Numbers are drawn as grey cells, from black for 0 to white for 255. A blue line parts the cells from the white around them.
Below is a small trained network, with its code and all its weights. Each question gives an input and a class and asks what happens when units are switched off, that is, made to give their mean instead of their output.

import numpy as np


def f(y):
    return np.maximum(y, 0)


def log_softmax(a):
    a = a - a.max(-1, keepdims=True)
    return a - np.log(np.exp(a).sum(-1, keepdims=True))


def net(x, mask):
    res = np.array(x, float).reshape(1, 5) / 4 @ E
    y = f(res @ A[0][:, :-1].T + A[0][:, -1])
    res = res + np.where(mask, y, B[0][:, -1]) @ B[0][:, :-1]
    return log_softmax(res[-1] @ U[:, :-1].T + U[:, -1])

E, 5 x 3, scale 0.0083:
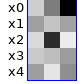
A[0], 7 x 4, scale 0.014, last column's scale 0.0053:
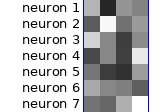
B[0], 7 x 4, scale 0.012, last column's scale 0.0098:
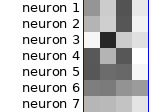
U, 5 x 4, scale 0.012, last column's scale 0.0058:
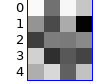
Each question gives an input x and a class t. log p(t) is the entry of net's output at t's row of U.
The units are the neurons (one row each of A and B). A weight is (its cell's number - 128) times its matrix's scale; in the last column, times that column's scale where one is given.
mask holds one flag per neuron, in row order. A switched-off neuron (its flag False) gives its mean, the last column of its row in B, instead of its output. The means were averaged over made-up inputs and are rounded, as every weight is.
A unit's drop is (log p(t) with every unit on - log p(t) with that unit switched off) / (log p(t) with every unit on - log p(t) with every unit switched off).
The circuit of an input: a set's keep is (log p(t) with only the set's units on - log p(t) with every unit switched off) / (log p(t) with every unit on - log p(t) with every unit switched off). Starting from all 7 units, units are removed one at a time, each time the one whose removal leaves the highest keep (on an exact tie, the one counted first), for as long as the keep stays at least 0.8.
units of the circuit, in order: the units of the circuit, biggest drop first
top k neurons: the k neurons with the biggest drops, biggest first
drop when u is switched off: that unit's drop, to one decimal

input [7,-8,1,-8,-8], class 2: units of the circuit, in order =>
[neuron 5; neuron 4]
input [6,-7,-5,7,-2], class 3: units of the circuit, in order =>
[neuron 3; neuron 7]
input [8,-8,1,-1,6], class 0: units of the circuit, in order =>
[neuron 3]
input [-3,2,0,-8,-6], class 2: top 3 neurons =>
[neuron 2; neuron 3; neuron 5]
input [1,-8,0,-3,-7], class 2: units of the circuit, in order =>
[neuron 5; neuron 3]
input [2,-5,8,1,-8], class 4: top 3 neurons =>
[neuron 1; neuron 3; neuron 5]
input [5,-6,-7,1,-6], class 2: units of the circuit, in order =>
[neuron 5; neuron 2]
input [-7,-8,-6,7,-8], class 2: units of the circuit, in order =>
[neuron 2; neuron 3]
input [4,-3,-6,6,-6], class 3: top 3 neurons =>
[neuron 3; neuron 1; neuron 7]
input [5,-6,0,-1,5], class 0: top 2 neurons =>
[neuron 3; neuron 1]
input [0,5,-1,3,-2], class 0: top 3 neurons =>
[neuron 4; neuron 1; neuron 5]
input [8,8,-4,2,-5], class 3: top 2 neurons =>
[neuron 3; neuron 7]
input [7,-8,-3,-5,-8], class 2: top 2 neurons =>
[neuron 4; neuron 5]
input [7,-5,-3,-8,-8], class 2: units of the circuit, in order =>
[neuron 5]
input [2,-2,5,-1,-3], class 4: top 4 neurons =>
[neuron 1; neuron 3; neuron 5; neuron 6]
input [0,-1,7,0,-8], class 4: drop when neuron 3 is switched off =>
0.7
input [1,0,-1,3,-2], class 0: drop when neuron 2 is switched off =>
0.2
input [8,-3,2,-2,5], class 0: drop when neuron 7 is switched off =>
-0.1
